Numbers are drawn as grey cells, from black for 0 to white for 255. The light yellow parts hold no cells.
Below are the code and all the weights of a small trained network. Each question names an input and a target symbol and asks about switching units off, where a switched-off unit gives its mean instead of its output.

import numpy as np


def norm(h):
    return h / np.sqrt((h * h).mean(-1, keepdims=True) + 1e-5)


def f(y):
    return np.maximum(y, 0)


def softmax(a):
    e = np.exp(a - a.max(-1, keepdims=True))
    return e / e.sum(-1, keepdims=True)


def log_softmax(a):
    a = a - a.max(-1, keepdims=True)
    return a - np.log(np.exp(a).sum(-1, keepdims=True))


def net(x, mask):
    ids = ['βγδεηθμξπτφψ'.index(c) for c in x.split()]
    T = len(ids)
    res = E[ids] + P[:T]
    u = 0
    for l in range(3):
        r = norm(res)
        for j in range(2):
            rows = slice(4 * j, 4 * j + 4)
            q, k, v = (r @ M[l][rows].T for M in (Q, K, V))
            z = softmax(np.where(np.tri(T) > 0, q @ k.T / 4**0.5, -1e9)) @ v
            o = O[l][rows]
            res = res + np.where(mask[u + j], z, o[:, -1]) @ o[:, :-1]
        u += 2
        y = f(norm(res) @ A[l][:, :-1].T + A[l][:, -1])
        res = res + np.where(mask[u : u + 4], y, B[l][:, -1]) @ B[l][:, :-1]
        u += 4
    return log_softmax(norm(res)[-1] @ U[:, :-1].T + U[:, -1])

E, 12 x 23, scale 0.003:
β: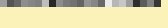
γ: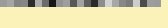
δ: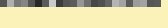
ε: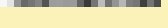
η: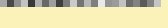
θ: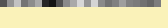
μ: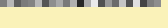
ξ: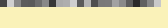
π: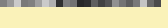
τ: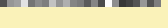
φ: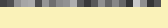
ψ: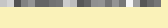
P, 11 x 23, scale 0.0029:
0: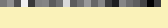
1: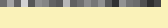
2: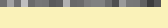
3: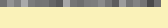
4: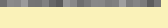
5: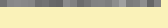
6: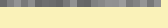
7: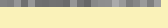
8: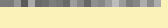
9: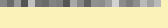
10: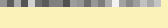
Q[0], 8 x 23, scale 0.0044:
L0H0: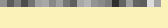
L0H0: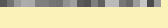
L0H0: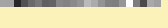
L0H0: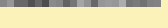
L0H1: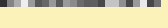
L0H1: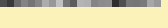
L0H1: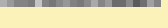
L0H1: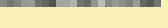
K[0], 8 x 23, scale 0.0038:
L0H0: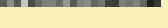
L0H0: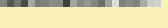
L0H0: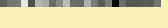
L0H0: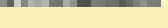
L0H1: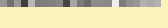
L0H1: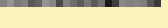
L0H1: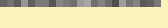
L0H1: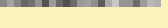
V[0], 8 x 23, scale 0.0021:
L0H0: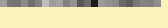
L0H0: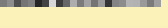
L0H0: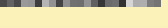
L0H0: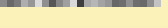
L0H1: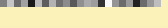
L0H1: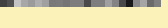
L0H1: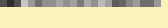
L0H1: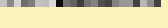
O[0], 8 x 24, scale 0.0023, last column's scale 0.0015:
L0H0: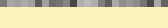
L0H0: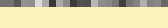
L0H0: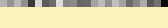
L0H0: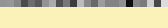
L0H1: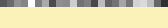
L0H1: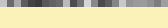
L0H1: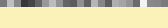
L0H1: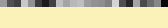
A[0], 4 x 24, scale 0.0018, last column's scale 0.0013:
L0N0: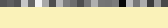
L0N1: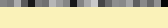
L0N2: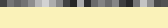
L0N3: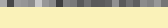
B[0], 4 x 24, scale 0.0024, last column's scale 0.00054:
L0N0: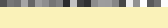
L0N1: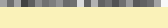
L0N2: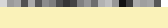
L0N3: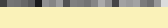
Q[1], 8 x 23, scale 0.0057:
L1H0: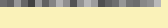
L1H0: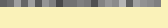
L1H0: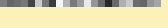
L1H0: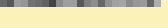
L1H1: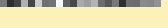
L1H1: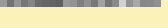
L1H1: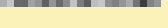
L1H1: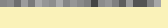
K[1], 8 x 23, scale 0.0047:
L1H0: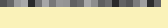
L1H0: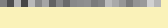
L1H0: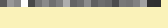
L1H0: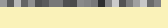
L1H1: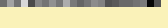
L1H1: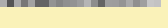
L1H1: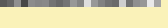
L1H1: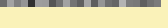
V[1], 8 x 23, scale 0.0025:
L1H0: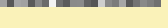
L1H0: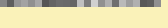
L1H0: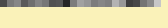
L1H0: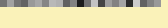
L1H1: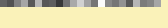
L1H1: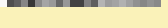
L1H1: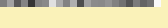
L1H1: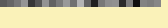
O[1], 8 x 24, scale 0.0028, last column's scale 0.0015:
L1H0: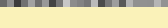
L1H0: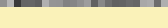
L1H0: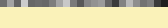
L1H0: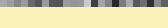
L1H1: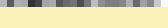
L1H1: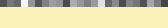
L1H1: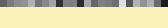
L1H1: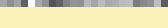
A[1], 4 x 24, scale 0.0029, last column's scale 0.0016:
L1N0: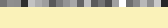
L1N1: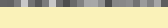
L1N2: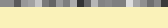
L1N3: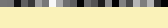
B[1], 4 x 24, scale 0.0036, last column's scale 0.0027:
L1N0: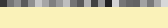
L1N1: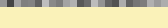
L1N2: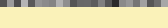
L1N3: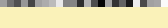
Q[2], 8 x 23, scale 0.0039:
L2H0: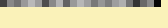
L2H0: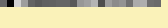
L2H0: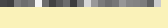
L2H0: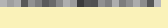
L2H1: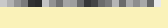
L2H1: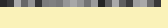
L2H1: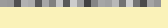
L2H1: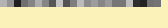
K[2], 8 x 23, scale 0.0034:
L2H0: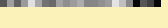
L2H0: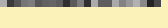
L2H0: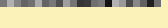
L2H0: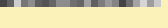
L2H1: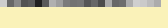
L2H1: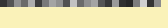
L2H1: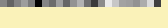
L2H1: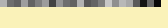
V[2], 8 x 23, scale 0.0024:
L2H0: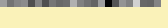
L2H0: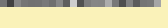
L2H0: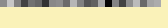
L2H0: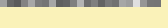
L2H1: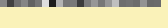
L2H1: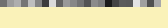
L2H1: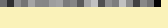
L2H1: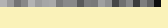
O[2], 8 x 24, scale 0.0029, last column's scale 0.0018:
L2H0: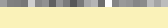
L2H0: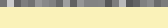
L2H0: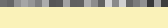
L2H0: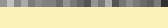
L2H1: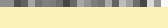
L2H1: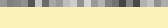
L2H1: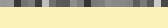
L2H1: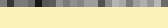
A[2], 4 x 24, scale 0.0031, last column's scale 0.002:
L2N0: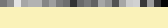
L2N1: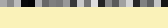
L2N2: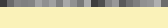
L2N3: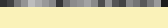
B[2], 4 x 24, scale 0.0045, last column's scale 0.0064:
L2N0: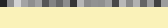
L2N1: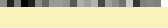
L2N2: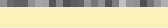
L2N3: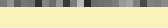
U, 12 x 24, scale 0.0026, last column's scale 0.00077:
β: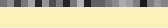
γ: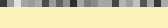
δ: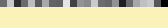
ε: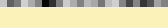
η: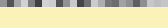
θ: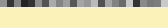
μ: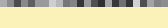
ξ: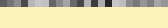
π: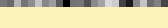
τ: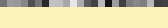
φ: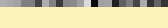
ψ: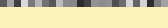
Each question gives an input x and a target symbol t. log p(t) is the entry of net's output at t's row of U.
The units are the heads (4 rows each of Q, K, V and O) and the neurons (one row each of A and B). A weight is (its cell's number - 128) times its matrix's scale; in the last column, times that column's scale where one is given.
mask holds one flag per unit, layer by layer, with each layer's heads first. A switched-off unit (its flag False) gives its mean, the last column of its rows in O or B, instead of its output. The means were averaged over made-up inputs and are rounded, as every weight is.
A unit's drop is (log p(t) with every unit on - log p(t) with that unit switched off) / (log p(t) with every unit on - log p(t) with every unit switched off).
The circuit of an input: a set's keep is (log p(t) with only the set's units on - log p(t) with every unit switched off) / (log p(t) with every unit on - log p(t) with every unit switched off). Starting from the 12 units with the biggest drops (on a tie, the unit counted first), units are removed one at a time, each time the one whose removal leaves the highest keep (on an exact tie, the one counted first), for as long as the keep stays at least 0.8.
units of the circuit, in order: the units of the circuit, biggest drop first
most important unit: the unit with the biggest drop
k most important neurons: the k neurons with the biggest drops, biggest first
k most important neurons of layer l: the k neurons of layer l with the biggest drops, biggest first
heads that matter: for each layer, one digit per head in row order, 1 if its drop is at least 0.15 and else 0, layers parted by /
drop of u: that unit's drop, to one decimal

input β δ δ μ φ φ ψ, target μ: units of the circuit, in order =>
L1H1; L1N3
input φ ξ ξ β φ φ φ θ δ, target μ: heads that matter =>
00 / 10 / 00
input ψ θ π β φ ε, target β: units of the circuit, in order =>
L2H1; L1H1
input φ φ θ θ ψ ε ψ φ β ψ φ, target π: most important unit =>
L2N1
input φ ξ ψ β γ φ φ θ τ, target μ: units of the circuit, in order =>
L1H0; L1N3
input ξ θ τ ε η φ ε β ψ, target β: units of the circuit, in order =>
L2H1; L1H1
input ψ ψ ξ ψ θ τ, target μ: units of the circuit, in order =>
L1N3; L1H0
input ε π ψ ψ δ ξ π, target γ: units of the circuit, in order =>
L1H0; L2N0
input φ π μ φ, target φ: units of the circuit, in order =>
L1H0; L2N1
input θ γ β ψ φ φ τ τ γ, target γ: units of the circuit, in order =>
L1H1; L2H1; L2N0
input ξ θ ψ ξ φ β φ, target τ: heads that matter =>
00 / 01 / 00
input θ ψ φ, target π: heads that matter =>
00 / 10 / 00
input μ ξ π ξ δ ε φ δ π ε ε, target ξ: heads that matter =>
11 / 01 / 00
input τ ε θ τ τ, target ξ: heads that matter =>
01 / 01 / 00
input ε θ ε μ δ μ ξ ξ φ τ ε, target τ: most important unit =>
L1H1
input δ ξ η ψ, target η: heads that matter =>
00 / 01 / 00
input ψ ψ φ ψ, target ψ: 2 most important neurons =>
L1N2; L2N1
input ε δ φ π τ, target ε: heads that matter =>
01 / 00 / 00
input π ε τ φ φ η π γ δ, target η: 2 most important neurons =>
L1N1; L2N1
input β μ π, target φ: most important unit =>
L1H0
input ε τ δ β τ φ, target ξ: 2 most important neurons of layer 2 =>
L2N1; L2N2
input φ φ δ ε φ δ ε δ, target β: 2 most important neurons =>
L2N3; L2N1
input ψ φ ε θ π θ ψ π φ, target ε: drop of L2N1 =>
0.3
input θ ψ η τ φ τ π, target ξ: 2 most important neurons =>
L1N0; L2N1
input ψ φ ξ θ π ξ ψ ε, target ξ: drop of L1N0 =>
0.2
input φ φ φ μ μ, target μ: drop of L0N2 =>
0.0
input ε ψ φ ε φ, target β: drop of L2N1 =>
0.1
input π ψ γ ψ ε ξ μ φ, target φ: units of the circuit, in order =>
L1H0
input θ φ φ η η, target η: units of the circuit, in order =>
L1H1; L1N1
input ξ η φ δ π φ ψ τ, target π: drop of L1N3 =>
0.1
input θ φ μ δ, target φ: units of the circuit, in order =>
L1H0; L2N1
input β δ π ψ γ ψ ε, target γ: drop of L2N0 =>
0.2
